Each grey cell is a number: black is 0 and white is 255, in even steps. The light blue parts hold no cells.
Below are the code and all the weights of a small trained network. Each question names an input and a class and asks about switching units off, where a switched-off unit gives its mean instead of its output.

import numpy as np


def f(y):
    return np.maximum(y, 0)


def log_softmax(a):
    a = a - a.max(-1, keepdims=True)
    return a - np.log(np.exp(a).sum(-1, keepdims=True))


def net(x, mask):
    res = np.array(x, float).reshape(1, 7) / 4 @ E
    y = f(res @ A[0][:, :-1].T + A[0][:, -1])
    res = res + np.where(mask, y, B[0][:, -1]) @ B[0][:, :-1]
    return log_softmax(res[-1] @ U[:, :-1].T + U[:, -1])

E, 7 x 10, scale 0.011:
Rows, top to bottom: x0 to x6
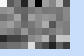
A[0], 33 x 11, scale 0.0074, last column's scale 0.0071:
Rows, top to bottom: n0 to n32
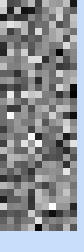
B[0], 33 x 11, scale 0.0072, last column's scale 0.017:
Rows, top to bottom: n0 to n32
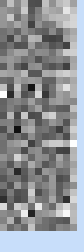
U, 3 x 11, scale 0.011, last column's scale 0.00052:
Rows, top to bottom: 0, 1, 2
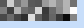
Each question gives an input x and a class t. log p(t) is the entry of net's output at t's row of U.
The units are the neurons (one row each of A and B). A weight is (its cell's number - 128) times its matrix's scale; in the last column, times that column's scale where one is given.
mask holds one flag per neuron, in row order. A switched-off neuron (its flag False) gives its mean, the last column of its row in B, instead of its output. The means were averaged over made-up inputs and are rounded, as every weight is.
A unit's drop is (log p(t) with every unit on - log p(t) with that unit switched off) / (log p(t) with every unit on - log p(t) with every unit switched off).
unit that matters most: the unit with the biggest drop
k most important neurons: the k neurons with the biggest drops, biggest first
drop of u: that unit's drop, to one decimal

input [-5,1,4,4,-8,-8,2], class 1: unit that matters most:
n13
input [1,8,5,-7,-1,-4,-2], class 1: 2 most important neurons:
n20; n2
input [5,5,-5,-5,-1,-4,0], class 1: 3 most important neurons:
n28; n1; n18
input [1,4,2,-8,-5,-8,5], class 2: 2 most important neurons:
n9; n21
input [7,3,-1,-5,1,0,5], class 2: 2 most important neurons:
n19; n21
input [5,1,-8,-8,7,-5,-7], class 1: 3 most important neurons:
n29; n20; n5
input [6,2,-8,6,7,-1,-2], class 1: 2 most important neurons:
n5; n20
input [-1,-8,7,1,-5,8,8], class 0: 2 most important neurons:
n2; n10
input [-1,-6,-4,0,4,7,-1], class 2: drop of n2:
0.0
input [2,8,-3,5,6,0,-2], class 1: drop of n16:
0.1
